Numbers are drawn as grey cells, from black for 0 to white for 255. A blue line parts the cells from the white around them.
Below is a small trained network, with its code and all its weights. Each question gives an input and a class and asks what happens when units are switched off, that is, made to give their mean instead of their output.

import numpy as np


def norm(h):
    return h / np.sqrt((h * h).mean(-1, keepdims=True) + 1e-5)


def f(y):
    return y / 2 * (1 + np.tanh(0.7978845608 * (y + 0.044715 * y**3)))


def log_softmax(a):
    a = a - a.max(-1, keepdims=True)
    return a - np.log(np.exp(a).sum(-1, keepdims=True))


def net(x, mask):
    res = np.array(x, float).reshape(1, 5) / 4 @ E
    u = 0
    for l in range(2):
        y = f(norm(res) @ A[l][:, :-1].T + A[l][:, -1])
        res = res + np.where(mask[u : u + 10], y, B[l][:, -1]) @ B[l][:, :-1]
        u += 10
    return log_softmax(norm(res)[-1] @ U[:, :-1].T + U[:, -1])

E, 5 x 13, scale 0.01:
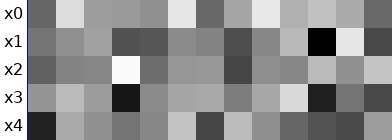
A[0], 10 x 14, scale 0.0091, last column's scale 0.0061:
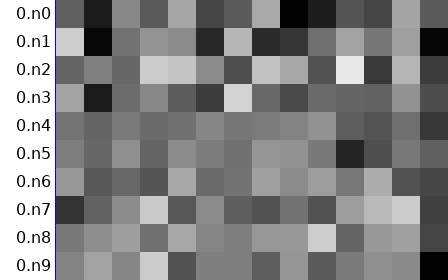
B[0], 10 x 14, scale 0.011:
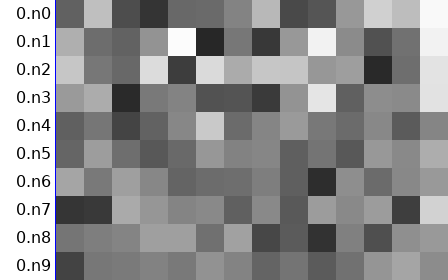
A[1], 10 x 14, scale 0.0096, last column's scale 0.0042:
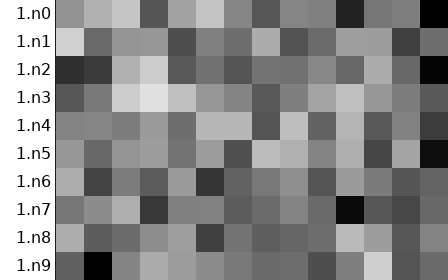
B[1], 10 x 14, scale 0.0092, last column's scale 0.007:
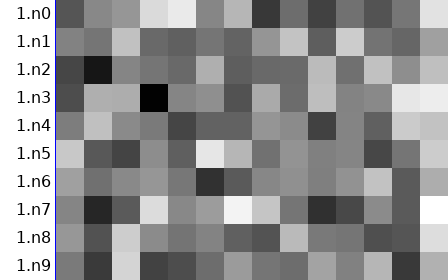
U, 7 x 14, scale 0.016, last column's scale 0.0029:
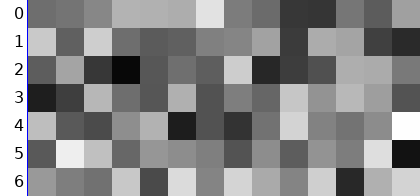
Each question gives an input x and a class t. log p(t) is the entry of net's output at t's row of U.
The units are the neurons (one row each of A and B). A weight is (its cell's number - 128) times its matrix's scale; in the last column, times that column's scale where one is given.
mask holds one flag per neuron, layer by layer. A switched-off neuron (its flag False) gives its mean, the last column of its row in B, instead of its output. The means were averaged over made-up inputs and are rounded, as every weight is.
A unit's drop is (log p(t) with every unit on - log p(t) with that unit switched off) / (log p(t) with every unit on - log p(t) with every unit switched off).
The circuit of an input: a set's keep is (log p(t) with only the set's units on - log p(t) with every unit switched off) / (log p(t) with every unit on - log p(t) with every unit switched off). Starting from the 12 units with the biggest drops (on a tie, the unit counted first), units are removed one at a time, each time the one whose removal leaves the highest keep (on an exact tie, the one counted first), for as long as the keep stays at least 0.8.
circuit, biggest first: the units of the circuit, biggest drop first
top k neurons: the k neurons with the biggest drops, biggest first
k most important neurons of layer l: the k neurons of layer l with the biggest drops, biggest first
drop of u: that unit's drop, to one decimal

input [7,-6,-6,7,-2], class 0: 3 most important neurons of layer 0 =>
0.n2, 0.n0, 0.n1
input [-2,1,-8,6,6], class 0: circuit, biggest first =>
1.n7
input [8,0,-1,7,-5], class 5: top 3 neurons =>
0.n5, 1.n4, 1.n5
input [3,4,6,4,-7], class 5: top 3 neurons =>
0.n7, 0.n1, 0.n3
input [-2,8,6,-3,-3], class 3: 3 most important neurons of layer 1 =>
1.n2, 1.n3, 1.n9
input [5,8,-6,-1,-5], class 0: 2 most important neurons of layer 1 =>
1.n7, 1.n0
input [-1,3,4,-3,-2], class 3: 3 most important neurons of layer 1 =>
1.n3, 1.n2, 1.n9
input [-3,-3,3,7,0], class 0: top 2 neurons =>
0.n0, 0.n1
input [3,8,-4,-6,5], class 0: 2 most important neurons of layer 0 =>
0.n0, 0.n7
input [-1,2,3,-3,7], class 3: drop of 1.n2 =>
0.1
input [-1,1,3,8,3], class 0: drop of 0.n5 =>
0.0
